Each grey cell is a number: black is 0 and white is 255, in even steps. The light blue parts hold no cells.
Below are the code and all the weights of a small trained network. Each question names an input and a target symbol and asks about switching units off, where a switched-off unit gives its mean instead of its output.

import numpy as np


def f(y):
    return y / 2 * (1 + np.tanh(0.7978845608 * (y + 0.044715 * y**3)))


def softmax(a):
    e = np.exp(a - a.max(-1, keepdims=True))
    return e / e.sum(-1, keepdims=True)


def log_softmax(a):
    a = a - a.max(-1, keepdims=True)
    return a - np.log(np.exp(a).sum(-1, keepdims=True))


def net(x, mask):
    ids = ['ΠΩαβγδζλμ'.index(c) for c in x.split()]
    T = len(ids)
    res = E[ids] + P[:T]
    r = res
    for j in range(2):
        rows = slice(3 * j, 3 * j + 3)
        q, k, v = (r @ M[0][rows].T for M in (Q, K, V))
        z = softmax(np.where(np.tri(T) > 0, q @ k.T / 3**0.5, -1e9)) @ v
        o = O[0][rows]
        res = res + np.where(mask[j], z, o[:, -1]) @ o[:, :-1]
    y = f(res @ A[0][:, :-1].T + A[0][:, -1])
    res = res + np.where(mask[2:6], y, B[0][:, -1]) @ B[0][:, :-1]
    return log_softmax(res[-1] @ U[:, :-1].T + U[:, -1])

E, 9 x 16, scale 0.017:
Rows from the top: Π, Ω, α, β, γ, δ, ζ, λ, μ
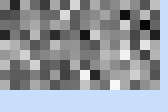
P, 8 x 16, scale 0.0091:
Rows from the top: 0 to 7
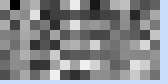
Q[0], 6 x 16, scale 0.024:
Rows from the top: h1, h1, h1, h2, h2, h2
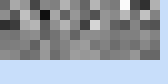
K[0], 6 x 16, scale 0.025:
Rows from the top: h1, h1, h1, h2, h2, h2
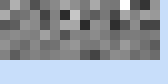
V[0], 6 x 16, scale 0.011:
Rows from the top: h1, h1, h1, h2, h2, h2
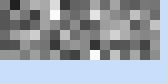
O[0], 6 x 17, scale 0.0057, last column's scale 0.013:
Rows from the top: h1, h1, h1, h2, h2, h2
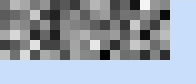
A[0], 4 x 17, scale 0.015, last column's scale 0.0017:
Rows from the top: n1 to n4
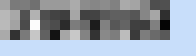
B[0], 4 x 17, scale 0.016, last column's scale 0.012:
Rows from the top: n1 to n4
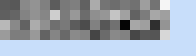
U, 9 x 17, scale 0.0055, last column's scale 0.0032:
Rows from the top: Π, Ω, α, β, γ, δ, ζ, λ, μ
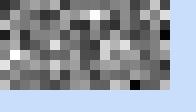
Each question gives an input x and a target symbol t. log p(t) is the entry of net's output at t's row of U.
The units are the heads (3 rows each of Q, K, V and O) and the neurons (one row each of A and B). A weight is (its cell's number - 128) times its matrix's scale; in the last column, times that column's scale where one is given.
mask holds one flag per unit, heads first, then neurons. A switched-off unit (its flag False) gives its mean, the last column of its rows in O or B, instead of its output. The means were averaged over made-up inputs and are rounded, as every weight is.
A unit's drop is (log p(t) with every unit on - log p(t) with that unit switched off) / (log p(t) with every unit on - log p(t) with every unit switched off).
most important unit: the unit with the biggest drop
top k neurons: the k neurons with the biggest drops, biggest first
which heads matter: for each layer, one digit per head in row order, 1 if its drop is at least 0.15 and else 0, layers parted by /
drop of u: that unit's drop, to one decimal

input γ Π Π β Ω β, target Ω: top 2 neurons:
n4, n3
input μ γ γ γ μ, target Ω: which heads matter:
10
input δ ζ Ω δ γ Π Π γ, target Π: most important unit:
n1
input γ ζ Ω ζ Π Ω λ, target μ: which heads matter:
10
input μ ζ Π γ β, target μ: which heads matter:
10
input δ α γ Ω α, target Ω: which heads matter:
00
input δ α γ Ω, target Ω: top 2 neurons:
n4, n2
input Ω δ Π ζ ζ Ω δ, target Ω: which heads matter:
00
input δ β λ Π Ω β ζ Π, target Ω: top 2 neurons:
n4, n2
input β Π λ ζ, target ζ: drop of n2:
0.3
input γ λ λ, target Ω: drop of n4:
0.2
